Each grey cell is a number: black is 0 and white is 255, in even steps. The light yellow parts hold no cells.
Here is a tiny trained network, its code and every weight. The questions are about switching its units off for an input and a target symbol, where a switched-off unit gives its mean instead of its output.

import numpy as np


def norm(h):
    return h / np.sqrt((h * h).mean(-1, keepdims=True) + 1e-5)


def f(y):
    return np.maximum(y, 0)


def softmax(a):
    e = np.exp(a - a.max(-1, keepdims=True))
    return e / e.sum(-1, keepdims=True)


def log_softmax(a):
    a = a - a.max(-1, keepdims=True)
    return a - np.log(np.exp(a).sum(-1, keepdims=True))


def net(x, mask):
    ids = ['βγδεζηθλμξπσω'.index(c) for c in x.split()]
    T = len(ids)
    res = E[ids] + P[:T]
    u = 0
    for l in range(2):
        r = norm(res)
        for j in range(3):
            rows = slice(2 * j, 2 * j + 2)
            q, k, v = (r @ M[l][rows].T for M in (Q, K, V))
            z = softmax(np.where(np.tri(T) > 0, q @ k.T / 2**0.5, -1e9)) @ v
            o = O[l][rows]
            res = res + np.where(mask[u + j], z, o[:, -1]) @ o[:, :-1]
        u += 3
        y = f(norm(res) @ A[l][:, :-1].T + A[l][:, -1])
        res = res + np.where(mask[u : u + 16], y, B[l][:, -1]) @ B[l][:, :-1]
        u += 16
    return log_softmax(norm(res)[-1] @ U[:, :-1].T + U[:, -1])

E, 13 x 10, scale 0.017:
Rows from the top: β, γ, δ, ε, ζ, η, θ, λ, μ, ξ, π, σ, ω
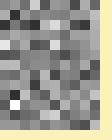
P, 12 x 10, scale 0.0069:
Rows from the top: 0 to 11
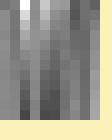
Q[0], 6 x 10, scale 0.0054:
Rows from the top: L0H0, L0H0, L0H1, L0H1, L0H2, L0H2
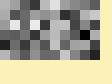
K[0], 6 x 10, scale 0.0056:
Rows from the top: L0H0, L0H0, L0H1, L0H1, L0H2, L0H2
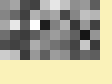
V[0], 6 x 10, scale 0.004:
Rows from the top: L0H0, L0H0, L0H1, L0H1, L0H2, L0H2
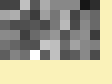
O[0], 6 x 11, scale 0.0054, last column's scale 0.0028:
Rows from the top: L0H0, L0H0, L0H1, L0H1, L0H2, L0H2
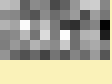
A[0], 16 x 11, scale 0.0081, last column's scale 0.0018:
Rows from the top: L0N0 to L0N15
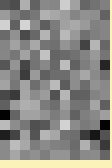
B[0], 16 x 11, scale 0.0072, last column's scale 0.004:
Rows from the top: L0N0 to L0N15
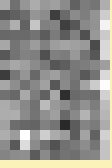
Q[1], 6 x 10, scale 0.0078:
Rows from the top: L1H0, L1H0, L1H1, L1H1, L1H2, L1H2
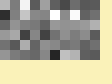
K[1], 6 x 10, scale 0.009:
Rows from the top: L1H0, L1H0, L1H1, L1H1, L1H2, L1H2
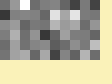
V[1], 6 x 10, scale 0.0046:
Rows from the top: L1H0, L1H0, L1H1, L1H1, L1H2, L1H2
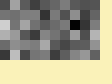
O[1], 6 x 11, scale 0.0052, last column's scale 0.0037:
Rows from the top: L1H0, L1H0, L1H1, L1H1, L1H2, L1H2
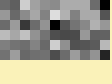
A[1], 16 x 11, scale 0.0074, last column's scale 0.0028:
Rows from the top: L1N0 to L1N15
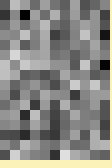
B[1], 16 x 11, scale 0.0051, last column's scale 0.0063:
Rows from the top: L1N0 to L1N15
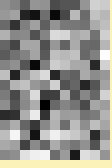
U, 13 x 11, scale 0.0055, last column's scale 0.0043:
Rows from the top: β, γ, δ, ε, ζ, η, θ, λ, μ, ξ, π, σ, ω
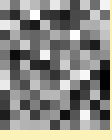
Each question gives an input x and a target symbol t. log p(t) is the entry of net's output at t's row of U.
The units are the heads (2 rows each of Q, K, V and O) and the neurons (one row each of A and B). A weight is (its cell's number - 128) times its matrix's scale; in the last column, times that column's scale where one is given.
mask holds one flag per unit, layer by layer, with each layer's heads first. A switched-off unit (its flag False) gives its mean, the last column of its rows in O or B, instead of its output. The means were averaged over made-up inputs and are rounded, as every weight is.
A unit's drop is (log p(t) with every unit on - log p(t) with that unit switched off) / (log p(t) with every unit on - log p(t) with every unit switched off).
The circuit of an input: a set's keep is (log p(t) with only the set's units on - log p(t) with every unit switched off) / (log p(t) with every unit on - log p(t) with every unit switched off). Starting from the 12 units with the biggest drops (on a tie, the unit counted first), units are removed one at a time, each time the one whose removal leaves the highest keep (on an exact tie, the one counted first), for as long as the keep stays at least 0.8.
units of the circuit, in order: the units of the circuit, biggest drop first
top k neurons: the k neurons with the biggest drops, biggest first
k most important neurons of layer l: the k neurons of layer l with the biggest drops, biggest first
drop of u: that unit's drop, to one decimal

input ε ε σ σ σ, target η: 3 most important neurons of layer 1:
L1N13; L1N9; L1N0
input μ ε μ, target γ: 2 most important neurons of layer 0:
L0N1; L0N13
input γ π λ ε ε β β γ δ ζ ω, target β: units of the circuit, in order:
L0N4
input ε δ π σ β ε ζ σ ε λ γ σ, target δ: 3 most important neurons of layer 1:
L1N1; L1N13; L1N5
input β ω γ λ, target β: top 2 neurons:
L0N13; L1N1
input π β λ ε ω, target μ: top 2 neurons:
L0N13; L0N4
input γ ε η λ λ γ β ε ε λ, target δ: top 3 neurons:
L1N13; L1N0; L1N5
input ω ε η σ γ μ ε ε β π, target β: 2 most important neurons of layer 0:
L0N14; L0N10
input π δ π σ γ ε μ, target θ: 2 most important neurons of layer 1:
L1N10; L1N3
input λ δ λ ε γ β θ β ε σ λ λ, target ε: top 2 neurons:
L1N13; L0N13
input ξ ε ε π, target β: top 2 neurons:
L1N15; L0N14
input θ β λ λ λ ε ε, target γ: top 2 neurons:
L0N13; L1N6
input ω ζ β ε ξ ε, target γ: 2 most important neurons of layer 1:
L1N6; L1N3
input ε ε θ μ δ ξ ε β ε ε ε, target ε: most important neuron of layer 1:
L1N1
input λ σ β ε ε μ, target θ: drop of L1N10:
0.1
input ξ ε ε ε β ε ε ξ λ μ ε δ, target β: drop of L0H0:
0.2
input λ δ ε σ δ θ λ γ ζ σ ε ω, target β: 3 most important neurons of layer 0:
L0N4; L0N10; L0N3
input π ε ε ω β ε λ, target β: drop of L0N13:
1.0
